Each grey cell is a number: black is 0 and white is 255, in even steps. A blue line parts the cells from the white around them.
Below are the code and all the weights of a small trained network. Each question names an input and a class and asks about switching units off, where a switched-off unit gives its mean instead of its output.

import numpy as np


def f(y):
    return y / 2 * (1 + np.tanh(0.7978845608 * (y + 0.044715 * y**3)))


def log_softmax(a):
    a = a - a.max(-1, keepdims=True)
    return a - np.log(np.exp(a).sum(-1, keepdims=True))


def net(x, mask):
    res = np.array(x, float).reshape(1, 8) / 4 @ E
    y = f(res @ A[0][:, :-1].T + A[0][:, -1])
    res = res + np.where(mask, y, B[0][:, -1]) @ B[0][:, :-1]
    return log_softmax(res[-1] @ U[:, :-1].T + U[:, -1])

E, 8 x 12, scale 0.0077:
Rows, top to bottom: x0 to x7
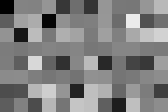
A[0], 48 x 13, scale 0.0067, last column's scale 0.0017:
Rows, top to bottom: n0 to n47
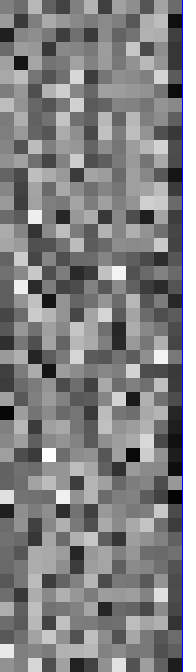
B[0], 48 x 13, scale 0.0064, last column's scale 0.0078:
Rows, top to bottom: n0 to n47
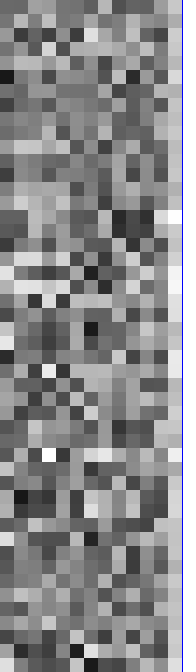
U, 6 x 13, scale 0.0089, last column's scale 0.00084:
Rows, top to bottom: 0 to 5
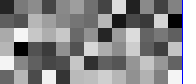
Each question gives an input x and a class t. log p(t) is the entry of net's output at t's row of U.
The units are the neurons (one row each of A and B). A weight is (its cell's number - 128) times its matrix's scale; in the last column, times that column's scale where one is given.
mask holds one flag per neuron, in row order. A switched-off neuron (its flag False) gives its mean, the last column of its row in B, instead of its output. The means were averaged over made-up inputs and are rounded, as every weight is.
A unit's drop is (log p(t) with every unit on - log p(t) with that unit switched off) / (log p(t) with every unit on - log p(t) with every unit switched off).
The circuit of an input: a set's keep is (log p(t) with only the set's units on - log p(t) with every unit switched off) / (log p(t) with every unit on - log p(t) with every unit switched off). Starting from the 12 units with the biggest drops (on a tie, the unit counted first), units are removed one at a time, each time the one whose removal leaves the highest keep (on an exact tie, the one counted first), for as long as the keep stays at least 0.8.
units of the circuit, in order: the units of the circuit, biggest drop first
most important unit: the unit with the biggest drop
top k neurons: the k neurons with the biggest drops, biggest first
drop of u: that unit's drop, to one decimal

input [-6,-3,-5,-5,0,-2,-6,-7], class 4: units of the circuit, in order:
[n47]
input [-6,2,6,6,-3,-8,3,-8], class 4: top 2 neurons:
[n47, n19]
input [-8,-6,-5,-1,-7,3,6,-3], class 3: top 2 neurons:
[n35, n46]
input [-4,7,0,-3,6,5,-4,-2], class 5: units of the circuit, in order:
[n21, n26]
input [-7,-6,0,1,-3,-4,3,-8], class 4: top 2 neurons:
[n47, n28]
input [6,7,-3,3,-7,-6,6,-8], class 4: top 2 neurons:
[n19, n47]
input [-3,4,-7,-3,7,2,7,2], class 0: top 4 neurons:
[n45, n34, n22, n39]
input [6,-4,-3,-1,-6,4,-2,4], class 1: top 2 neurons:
[n30, n37]
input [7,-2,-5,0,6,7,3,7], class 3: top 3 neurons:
[n36, n2, n27]
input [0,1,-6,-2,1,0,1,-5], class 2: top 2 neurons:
[n20, n18]
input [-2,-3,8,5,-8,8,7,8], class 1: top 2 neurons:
[n16, n37]
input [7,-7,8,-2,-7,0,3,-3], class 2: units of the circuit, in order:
[n14, n10]
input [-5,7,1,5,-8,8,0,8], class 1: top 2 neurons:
[n16, n37]
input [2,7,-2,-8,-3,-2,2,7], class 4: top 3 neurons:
[n23, n24, n32]
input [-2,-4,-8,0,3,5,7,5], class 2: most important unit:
n20
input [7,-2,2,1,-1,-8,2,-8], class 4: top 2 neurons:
[n19, n47]
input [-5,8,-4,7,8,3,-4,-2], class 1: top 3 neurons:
[n15, n43, n0]
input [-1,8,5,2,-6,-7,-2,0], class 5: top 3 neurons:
[n26, n21, n3]
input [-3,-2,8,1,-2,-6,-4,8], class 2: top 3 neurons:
[n14, n10, n4]
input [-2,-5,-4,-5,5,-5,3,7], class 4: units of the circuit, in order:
[n38]
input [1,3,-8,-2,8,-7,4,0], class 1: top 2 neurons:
[n15, n0]
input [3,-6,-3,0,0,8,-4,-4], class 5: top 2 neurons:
[n32, n28]
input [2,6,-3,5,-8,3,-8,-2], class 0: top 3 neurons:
[n5, n25, n17]
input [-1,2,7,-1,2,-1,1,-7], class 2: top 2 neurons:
[n10, n4]
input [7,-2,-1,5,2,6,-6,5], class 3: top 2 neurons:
[n36, n2]
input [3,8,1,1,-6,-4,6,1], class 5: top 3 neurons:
[n26, n21, n3]
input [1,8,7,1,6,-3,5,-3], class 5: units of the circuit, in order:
[n26]
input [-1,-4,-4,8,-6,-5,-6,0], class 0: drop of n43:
0.2
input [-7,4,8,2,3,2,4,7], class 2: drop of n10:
0.1
